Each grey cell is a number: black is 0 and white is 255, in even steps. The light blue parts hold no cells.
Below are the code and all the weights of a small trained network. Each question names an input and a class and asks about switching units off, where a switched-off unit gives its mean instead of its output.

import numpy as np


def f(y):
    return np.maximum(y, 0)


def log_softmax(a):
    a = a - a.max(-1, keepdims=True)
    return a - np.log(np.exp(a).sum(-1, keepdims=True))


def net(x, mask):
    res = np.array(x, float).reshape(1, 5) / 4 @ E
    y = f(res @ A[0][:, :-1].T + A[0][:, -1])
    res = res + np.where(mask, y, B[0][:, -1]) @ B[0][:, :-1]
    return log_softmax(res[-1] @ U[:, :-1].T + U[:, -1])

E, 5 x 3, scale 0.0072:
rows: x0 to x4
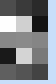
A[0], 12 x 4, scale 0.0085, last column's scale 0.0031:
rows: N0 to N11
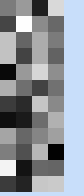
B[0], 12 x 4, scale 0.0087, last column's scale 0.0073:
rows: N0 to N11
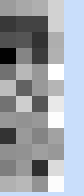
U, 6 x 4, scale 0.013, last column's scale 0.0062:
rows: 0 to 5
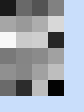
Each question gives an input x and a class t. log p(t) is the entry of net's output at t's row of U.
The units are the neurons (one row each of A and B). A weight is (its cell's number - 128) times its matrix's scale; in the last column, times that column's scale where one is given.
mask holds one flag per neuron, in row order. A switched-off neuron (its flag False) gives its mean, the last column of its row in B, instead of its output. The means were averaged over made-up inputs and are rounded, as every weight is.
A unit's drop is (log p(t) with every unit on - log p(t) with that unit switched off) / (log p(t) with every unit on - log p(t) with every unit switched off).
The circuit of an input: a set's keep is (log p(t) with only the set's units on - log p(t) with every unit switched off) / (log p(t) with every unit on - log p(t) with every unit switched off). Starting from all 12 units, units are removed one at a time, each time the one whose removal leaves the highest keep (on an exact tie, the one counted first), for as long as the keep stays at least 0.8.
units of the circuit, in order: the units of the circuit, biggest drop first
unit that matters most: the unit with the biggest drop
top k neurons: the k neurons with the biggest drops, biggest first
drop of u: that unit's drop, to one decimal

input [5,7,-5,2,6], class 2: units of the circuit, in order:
[N0 N1]
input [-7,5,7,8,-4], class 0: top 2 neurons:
[N1 N11]
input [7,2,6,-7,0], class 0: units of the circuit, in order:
[N10 N3]
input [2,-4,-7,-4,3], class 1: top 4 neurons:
[N11 N1 N7 N2]
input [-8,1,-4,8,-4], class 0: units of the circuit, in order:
[N1]
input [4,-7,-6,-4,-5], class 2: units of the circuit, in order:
[N11 N1]
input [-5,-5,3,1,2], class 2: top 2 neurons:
[N11 N3]
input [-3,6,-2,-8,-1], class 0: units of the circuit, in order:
[N3 N2]
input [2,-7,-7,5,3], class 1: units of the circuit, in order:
[N11 N7]
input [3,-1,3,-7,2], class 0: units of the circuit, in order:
[N3 N10]
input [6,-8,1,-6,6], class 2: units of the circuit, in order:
[N11 N7]
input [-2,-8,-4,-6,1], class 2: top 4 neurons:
[N11 N1 N7 N9]
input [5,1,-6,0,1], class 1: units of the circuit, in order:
[N1 N3]
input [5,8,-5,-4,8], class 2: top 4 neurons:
[N0 N5 N1 N3]
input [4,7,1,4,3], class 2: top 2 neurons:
[N0 N3]
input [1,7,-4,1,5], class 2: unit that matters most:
N0
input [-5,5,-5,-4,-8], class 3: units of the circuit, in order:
[N2 N3 N11]
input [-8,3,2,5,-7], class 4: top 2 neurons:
[N1 N3]
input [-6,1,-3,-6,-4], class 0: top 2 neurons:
[N3 N2]
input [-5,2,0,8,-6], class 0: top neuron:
[N1]
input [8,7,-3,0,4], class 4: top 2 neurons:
[N11 N4]
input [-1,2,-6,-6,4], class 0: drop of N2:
0.1
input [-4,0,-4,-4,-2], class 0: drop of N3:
0.2
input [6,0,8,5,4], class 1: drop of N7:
0.2
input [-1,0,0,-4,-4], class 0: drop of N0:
0.1
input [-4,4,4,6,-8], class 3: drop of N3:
0.1
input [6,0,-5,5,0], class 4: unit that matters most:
N3
